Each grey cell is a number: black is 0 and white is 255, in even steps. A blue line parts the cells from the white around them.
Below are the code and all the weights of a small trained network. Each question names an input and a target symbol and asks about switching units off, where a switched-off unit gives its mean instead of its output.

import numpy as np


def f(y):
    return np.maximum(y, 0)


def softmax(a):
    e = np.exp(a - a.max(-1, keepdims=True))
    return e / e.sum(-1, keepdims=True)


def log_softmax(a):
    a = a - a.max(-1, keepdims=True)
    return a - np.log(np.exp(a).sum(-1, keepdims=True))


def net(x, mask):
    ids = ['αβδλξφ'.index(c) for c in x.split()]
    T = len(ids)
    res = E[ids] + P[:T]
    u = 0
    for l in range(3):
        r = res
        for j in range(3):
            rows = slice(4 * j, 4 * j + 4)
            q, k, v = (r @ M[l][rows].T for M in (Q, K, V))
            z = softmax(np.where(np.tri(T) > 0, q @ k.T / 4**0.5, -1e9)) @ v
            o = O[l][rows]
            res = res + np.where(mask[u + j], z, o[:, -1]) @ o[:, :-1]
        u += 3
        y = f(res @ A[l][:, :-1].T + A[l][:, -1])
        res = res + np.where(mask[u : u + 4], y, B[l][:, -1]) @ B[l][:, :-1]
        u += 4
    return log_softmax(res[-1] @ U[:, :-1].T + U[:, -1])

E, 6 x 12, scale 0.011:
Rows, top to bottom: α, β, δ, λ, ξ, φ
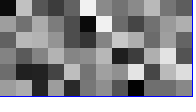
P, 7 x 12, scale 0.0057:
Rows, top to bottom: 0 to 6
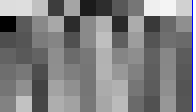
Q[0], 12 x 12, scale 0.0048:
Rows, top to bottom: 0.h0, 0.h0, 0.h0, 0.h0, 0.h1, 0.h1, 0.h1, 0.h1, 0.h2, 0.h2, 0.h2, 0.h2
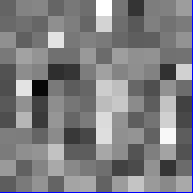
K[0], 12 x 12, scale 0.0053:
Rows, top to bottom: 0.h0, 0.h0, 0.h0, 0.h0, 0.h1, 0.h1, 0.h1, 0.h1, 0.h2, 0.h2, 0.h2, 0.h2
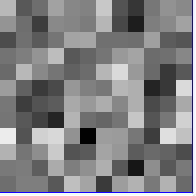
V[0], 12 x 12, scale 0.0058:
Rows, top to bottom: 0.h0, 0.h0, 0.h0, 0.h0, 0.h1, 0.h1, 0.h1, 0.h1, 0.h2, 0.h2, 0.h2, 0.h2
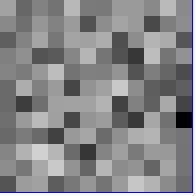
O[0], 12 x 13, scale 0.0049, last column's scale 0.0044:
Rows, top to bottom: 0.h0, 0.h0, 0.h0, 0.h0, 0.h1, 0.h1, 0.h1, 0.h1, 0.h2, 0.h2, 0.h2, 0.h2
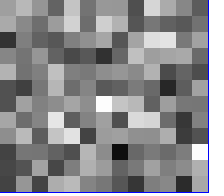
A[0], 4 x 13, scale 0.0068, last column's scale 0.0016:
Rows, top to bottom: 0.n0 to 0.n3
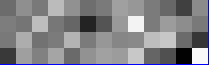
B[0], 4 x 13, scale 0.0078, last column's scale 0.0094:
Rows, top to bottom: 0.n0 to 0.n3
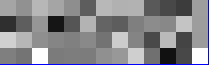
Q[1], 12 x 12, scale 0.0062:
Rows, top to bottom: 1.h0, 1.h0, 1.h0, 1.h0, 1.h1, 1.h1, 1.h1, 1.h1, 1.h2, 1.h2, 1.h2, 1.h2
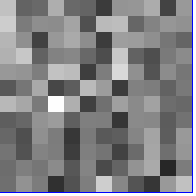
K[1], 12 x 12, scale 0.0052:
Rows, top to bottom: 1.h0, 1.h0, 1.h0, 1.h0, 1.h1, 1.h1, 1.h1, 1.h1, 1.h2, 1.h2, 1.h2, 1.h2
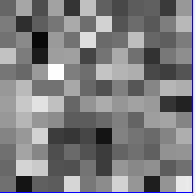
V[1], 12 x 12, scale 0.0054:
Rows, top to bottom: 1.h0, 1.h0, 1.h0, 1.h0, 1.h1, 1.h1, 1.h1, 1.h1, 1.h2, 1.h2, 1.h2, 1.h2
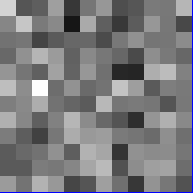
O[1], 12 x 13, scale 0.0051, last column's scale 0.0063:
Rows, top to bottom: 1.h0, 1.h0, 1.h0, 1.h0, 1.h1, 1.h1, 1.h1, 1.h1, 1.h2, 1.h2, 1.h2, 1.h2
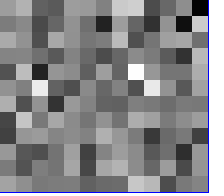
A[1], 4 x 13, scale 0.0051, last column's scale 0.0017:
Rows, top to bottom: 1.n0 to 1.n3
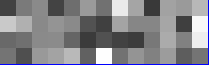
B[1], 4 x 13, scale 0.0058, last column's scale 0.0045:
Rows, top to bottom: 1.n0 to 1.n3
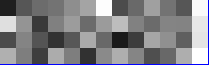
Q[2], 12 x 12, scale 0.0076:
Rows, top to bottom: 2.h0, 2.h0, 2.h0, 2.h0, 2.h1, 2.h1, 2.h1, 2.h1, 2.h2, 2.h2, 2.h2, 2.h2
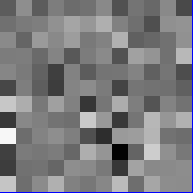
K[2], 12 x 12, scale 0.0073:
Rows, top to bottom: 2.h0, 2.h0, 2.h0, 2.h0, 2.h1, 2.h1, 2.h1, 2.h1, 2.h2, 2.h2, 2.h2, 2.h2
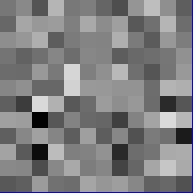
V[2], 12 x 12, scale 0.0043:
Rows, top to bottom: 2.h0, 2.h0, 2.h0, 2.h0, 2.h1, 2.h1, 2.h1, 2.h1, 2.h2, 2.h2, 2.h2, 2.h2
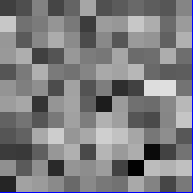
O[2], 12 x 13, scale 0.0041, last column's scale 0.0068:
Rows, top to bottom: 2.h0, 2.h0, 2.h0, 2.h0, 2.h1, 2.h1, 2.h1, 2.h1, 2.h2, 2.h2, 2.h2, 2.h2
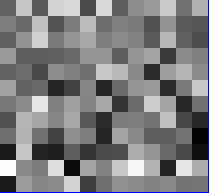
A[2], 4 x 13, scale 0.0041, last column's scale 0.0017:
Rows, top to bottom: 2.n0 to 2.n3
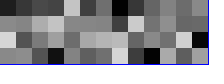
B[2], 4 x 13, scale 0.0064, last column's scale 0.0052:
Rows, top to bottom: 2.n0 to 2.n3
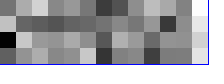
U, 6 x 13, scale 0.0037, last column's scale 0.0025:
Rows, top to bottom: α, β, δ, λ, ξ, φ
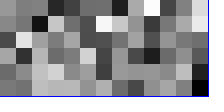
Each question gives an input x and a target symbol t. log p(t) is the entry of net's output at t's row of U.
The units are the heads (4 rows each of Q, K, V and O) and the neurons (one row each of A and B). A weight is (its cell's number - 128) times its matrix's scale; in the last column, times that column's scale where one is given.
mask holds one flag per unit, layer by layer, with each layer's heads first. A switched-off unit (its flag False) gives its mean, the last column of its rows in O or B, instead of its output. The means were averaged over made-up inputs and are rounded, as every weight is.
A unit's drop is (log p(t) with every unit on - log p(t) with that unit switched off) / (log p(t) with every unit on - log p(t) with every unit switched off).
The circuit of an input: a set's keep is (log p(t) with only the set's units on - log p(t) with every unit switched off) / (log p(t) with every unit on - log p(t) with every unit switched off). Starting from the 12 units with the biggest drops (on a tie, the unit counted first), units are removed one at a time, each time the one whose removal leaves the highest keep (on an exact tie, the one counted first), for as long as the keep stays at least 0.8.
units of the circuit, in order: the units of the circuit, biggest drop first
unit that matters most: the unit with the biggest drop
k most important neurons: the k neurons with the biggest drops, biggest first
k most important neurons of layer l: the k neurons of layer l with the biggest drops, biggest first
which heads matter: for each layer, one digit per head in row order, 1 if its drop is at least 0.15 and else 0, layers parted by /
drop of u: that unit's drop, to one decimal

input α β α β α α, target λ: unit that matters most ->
0.h2
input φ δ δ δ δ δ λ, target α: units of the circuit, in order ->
(0.n3, 2.h1, 0.h1, 1.n2)
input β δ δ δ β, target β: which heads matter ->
101 / 100 / 010
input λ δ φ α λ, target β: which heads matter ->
110 / 001 / 010
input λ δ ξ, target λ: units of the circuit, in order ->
(0.h1, 1.h1)
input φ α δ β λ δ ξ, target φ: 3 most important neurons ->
(1.n0, 1.n1, 0.n3)
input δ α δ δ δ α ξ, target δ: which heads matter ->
010 / 001 / 011
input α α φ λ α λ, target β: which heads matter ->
111 / 001 / 010
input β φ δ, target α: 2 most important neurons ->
(0.n1, 0.n3)
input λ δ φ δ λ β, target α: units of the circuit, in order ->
(0.h0, 2.h1, 0.n3, 1.n2)
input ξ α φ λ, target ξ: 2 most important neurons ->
(2.n2, 0.n2)
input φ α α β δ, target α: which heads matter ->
001 / 000 / 010
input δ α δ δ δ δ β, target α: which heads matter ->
011 / 100 / 010
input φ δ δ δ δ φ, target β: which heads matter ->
111 / 100 / 010
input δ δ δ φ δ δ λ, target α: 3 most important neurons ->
(0.n3, 0.n0, 1.n2)
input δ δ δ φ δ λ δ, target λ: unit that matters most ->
1.h1
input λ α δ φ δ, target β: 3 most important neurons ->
(0.n1, 0.n3, 0.n0)
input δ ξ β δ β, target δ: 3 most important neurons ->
(0.n3, 2.n0, 2.n3)
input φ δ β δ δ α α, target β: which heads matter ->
011 / 000 / 010
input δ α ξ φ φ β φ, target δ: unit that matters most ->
0.h1
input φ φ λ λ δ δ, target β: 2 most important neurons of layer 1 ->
(1.n2, 1.n3)
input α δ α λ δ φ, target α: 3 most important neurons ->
(0.n2, 1.n2, 0.n3)
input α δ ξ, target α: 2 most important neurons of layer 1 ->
(1.n0, 1.n1)
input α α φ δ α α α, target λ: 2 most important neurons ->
(0.n3, 0.n0)
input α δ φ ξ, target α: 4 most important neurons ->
(1.n0, 0.n2, 0.n3, 2.n0)
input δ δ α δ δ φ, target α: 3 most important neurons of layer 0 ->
(0.n3, 0.n0, 0.n2)
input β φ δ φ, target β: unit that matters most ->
1.h0
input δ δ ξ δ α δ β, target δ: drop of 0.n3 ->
0.4
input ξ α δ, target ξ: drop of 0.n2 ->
0.1
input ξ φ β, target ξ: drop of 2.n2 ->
0.2
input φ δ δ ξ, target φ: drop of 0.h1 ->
0.3
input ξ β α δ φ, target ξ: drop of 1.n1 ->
0.0
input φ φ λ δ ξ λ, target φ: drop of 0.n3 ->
0.3
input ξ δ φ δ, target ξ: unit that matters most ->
0.h1
